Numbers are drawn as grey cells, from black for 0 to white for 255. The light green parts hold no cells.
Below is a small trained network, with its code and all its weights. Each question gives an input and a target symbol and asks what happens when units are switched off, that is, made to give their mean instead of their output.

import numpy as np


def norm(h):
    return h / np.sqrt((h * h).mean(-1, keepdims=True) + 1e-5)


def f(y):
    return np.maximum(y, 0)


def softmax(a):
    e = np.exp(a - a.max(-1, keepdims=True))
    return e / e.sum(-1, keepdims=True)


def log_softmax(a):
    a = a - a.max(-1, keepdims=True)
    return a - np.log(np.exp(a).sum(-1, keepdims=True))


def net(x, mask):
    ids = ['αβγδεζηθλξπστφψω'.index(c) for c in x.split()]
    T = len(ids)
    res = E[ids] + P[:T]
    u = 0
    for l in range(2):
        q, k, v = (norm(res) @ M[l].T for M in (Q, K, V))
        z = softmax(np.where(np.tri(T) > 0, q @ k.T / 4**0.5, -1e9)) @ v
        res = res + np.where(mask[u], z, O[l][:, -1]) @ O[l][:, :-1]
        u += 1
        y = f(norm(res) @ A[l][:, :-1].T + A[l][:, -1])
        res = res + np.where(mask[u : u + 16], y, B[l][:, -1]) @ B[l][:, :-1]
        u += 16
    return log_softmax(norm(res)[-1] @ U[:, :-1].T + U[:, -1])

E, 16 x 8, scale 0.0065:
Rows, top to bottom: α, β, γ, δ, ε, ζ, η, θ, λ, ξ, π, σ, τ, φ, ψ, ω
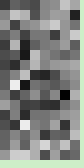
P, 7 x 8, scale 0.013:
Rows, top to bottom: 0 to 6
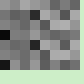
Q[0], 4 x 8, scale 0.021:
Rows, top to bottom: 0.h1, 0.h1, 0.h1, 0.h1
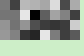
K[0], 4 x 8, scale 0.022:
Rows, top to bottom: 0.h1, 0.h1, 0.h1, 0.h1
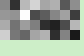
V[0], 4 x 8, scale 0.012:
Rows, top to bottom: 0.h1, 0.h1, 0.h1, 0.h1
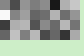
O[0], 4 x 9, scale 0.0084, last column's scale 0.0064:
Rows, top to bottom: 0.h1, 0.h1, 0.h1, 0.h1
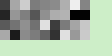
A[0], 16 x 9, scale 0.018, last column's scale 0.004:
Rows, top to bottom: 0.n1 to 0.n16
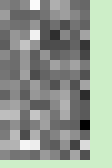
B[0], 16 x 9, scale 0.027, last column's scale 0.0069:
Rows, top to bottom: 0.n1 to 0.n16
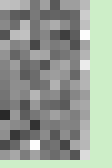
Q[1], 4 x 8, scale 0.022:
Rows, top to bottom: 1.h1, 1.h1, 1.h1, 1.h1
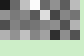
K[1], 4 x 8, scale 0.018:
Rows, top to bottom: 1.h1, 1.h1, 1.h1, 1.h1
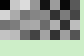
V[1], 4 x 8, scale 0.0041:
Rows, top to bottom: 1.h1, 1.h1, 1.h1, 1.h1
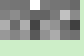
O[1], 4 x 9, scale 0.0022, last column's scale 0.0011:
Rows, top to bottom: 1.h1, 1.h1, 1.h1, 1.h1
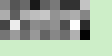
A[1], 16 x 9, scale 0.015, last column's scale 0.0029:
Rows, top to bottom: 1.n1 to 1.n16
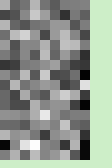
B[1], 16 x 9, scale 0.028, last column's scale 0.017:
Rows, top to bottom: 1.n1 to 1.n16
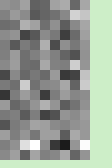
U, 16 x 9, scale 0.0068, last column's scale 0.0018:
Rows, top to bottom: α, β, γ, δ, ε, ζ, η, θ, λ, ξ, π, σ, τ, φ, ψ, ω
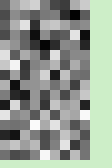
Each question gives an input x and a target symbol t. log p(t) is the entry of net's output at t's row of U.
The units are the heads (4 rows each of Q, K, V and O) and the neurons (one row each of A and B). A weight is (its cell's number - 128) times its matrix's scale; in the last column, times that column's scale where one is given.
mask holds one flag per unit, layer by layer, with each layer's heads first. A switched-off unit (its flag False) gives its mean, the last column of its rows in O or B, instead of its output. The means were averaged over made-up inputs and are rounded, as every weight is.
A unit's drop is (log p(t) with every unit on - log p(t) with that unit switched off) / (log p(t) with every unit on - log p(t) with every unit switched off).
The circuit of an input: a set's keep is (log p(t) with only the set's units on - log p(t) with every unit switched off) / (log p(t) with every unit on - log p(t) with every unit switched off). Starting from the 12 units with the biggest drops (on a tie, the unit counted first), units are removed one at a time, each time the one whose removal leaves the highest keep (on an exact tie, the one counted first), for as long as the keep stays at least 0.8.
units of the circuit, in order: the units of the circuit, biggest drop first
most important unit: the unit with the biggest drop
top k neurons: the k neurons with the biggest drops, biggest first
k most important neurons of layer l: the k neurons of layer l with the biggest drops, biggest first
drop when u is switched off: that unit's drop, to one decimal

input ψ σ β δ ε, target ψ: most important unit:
0.n16
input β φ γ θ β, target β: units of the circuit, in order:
[1.n15; 1.n8]
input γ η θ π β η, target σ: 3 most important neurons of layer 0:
[0.n1; 0.n14; 0.n4]
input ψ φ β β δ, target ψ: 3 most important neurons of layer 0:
[0.n16; 0.n4; 0.n15]
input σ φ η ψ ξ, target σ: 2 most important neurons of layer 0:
[0.n4; 0.n15]
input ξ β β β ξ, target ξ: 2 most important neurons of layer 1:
[1.n15; 1.n9]
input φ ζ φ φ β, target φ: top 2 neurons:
[1.n15; 1.n10]
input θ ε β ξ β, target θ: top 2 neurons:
[0.n4; 1.n15]
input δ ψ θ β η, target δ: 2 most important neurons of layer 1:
[1.n15; 1.n4]
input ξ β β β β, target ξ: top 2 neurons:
[1.n15; 0.n11]
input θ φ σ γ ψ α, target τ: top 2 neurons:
[0.n14; 1.n15]
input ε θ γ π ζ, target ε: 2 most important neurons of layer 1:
[1.n15; 1.n12]
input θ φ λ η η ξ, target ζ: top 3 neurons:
[1.n15; 0.n1; 0.n2]
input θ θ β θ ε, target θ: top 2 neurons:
[0.n4; 1.n15]
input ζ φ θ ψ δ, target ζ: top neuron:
[1.n15]
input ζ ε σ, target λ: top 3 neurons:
[0.n14; 0.n4; 1.n15]
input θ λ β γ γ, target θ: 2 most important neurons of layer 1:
[1.n15; 1.n5]
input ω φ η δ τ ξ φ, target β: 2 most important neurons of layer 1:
[1.n8; 1.n15]
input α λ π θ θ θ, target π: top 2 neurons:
[1.n15; 0.n4]
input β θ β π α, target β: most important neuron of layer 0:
[0.n13]
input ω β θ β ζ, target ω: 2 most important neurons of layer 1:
[1.n15; 1.n7]
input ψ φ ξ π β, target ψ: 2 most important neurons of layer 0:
[0.n16; 0.n4]
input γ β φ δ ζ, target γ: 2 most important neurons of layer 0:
[0.n15; 0.n4]
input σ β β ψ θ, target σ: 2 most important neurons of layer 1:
[1.n15; 1.n5]
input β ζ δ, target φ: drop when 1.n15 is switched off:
0.4
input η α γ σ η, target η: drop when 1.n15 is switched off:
0.2
